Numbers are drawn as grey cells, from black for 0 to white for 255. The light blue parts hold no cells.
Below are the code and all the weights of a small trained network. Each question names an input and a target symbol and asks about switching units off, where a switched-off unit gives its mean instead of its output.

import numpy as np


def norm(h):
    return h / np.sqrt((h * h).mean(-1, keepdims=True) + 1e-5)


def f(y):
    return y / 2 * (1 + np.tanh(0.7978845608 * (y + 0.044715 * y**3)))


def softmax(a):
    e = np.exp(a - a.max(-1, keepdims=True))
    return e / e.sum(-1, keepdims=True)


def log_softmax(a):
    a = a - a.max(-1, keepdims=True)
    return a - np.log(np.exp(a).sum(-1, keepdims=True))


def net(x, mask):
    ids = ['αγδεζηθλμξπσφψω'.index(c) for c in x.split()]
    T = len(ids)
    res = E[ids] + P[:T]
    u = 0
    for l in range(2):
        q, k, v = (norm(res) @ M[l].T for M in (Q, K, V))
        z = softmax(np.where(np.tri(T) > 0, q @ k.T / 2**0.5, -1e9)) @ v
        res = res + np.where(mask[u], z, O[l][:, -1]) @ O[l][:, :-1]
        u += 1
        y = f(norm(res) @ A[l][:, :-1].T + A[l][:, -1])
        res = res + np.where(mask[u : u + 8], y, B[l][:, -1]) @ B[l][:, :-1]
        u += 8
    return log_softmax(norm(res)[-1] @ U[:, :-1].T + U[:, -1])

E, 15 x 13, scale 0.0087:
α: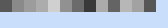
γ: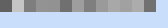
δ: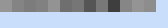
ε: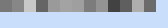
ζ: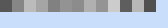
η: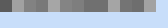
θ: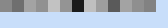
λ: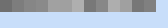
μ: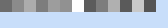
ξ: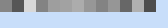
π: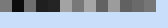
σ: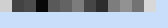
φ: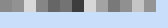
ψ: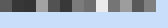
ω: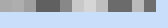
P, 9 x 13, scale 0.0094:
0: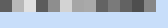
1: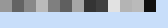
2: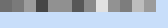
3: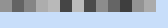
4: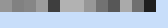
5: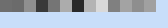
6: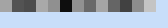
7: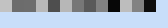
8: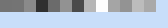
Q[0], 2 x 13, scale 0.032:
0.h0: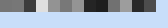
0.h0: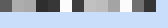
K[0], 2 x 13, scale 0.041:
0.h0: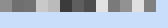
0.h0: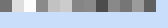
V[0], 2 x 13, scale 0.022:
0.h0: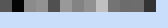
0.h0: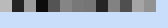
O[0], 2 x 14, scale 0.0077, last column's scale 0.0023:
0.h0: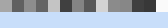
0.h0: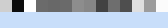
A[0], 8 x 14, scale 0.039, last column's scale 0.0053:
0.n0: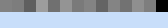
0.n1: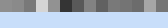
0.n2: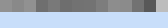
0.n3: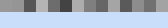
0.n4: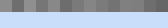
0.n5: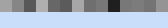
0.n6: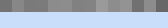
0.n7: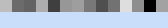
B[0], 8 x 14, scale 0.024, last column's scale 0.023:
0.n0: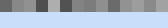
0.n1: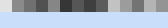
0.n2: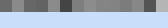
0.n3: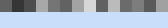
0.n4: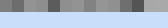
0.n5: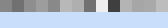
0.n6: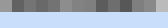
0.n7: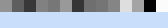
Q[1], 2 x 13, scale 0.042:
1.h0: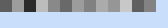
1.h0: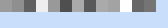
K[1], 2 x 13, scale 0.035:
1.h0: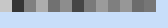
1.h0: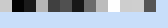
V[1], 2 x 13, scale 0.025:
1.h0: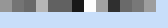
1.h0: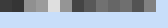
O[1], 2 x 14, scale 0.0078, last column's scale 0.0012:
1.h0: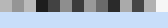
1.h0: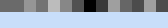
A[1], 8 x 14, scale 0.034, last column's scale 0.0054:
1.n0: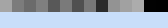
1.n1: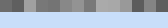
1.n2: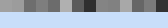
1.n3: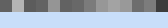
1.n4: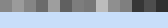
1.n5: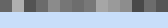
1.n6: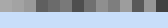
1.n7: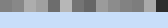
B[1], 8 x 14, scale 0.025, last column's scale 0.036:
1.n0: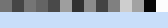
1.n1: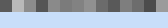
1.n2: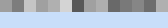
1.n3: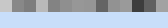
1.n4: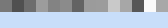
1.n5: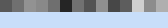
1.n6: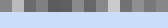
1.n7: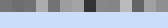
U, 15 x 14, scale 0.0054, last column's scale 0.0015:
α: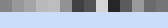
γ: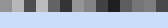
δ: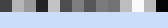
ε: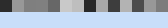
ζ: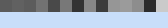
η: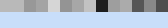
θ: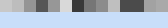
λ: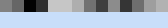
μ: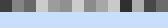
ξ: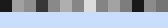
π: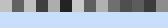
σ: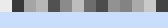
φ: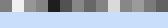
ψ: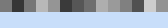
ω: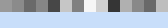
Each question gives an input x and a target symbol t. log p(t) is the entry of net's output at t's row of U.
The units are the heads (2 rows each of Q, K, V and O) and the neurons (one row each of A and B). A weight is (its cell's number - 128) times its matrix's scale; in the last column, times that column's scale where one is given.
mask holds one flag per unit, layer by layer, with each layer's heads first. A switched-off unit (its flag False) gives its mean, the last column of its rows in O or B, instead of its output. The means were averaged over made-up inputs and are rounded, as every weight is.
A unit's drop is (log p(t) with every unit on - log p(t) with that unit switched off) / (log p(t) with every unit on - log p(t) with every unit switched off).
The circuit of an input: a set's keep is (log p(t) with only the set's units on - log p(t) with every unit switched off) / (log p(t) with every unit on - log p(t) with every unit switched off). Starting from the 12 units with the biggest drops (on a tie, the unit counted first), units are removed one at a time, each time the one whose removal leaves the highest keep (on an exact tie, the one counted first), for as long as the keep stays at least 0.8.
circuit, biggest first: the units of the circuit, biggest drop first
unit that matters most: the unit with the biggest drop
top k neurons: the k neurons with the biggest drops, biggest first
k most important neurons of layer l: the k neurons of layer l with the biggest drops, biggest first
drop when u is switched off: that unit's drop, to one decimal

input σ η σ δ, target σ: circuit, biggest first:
[0.n7; 0.h0; 1.n0]
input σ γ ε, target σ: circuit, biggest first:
[0.h0; 0.n7; 1.n0]
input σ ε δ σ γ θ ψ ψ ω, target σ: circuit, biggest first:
[0.h0; 0.n7; 1.n0]
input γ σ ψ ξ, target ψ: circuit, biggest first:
[0.h0; 0.n7; 1.n4]
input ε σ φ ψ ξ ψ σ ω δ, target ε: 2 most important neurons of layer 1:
[1.n7; 1.n0]
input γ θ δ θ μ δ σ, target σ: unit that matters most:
0.n7
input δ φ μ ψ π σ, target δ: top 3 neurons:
[0.n7; 1.n0; 0.n0]
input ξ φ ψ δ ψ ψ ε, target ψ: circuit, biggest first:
[0.h0; 1.n4; 0.n7]
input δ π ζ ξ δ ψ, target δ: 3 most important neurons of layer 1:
[1.n0; 1.n2; 1.n4]
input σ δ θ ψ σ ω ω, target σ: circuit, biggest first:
[0.n7; 0.h0; 1.n0]
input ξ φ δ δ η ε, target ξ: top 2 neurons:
[0.n7; 1.n1]
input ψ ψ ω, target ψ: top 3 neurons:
[0.n7; 1.n4; 1.n5]
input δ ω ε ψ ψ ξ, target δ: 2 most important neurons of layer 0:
[0.n7; 0.n0]
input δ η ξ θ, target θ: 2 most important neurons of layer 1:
[1.n2; 1.n0]
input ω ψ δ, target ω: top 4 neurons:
[0.n5; 0.n7; 1.n0; 1.n5]
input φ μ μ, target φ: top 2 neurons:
[0.n5; 0.n7]
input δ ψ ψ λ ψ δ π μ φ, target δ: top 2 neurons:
[0.n7; 1.n0]
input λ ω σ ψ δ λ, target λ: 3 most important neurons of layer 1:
[1.n0; 1.n5; 1.n2]
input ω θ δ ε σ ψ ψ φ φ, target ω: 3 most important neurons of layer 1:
[1.n0; 1.n5; 1.n4]
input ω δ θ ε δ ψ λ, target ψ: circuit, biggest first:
[0.n7; 1.n4; 0.h0]
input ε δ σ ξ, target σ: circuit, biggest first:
[0.h0; 0.n7; 1.n0]
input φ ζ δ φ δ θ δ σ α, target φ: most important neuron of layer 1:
[1.n6]
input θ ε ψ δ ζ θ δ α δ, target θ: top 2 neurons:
[0.n7; 1.n0]
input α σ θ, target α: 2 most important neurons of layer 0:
[0.n7; 0.n6]
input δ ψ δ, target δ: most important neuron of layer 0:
[0.n7]
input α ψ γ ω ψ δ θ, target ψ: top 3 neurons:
[1.n4; 0.n7; 1.n5]
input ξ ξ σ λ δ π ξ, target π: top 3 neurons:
[0.n7; 1.n0; 1.n1]
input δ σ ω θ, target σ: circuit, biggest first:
[0.n7; 0.h0; 1.n0]
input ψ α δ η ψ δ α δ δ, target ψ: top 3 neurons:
[0.n7; 1.n4; 1.n5]
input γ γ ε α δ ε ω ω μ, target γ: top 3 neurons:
[0.n7; 1.n0; 0.n5]
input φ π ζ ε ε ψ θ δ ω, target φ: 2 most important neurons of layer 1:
[1.n6; 1.n0]
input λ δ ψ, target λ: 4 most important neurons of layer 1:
[1.n0; 1.n5; 1.n2; 1.n4]
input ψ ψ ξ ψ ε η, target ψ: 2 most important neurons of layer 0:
[0.n7; 0.n2]
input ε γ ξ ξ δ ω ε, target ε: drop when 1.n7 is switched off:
0.2
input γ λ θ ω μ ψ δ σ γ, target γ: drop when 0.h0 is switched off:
0.9
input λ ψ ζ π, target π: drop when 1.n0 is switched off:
0.3
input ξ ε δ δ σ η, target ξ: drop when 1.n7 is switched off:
0.0
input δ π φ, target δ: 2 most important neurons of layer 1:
[1.n0; 1.n2]
